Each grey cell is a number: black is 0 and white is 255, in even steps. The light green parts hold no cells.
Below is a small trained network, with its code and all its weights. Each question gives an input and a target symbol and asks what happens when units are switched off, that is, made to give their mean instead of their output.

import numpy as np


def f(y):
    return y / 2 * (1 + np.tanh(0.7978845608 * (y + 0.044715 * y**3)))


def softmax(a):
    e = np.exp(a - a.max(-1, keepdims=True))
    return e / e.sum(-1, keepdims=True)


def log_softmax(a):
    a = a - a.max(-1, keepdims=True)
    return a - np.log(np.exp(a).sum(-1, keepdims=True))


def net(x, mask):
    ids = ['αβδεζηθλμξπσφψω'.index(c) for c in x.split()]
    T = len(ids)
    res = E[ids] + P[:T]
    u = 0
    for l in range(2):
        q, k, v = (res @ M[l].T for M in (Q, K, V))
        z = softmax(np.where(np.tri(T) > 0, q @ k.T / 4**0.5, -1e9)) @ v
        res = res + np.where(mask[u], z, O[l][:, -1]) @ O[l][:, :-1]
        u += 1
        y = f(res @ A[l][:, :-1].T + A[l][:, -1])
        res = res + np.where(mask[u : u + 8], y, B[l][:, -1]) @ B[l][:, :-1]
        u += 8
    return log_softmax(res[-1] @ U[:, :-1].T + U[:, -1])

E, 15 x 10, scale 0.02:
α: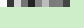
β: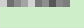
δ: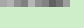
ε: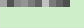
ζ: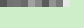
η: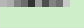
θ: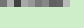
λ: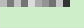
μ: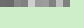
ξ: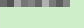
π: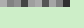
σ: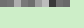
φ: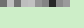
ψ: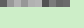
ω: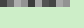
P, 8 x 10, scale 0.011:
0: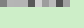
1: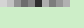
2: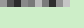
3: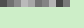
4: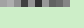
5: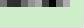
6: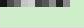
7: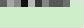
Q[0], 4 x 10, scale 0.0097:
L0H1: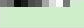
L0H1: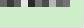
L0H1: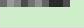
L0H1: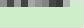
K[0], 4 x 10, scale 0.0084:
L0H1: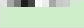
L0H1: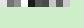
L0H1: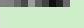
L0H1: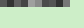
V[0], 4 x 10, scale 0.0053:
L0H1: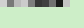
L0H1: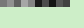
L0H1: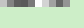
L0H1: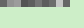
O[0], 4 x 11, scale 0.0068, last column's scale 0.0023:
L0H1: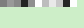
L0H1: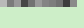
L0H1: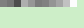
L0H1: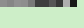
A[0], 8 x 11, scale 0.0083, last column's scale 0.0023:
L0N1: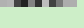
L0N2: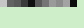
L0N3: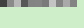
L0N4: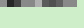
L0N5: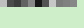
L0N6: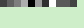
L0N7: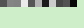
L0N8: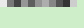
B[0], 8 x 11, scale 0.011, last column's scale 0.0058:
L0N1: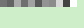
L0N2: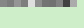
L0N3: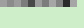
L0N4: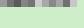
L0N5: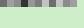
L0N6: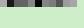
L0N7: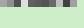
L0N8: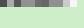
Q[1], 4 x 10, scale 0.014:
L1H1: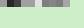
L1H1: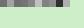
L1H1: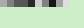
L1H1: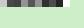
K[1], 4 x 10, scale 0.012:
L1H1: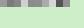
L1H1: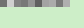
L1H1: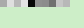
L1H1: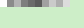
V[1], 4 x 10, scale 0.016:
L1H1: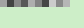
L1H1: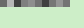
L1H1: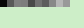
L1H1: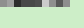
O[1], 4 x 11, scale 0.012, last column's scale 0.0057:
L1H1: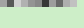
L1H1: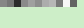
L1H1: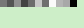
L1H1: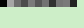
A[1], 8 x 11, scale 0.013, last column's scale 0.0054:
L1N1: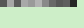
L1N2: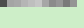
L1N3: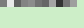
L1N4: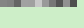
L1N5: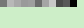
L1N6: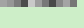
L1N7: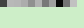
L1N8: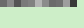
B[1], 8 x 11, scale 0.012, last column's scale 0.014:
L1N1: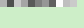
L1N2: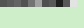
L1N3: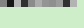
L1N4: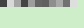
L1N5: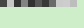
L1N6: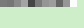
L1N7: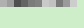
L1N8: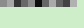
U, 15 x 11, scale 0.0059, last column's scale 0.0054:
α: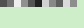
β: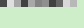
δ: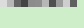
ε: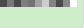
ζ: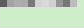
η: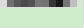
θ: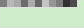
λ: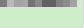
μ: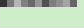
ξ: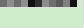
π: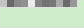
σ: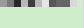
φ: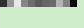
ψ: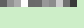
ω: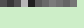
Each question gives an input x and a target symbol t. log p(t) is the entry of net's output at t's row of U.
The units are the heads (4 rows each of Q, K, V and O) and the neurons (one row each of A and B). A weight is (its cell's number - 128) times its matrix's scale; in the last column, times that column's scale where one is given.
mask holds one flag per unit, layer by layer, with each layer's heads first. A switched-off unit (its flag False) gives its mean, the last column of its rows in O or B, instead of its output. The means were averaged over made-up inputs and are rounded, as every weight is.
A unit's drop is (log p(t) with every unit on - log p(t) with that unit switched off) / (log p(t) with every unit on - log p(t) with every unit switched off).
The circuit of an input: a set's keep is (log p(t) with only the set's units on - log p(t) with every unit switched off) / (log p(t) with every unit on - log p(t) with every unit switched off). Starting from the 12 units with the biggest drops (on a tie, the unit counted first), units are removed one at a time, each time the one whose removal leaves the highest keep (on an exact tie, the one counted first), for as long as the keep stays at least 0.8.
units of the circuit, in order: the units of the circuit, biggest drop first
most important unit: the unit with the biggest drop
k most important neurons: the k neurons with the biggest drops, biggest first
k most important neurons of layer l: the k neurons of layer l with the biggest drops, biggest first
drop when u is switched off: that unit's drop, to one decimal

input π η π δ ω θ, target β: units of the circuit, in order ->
L1H1
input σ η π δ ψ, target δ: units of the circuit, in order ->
L1N7; L0N1; L1H1
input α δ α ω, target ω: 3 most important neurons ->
L0N6; L0N7; L0N8
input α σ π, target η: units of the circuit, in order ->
L1H1; L0N2
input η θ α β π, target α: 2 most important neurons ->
L1N6; L0N5
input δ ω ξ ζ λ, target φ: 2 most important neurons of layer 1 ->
L1N7; L1N8
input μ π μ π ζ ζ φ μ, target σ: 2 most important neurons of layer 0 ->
L0N1; L0N8
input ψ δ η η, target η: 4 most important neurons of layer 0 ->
L0N6; L0N1; L0N8; L0N3
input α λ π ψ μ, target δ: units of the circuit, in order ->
L0N7; L1H1
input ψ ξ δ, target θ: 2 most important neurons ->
L1N4; L0N7
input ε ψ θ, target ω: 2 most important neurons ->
L0N8; L1N4
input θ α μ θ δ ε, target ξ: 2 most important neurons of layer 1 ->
L1N8; L1N6
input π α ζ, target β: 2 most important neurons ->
L1N4; L0N2
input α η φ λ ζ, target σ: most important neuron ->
L1N4
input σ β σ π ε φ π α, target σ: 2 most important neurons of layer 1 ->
L1N4; L1N6
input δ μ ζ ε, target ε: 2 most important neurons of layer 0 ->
L0N8; L0N1
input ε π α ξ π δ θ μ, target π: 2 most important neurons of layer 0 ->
L0N1; L0N8
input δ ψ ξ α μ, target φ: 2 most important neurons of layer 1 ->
L1N7; L1N8
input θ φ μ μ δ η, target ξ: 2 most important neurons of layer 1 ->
L1N8; L1N6
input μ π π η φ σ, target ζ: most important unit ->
L0N6
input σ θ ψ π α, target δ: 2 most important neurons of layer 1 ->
L1N5; L1N3
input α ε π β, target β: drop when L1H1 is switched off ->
0.2
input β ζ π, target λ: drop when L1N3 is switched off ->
0.2
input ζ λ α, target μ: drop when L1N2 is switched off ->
0.1
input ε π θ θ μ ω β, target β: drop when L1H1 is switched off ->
0.3
